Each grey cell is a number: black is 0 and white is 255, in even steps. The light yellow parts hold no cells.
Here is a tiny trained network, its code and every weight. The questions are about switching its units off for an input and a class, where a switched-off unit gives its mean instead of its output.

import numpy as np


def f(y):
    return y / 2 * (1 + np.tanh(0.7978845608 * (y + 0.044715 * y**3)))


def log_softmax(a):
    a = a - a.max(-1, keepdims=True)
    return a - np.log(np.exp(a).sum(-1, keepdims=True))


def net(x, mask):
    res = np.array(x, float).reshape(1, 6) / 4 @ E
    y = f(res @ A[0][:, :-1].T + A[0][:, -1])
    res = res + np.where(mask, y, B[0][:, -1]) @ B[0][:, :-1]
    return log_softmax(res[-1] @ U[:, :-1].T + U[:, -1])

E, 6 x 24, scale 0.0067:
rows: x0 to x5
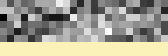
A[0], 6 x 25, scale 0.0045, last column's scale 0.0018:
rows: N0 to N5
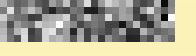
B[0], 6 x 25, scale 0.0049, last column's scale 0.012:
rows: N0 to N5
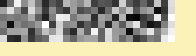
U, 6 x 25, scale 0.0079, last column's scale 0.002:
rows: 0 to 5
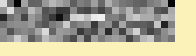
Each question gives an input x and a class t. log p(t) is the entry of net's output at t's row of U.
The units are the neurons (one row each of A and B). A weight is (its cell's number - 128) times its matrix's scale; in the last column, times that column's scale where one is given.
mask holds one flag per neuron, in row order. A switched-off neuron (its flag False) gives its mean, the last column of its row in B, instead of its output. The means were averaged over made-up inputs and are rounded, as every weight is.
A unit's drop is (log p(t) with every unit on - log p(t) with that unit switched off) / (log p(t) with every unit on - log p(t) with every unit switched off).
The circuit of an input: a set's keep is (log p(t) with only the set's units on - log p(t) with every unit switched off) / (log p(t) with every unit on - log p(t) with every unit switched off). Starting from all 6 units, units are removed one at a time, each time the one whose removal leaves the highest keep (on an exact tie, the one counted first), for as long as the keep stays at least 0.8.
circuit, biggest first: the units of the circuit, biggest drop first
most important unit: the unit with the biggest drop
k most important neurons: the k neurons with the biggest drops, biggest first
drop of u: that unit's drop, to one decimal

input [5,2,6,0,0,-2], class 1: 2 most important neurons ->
N2, N3
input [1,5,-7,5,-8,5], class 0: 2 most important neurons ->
N5, N2
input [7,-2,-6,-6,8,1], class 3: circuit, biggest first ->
N2
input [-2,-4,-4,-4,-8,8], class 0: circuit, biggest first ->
N5, N4, N3
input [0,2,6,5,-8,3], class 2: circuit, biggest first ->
N4, N2
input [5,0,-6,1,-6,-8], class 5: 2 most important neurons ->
N4, N1
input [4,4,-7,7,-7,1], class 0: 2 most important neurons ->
N5, N2
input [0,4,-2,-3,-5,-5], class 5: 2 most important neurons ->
N4, N0
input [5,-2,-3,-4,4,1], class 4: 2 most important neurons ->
N3, N4
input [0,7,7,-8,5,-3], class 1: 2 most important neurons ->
N1, N2
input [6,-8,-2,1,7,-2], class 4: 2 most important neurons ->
N3, N2
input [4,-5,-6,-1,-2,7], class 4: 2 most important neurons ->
N3, N2
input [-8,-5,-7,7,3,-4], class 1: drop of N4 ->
0.2
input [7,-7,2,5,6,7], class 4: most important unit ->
N3
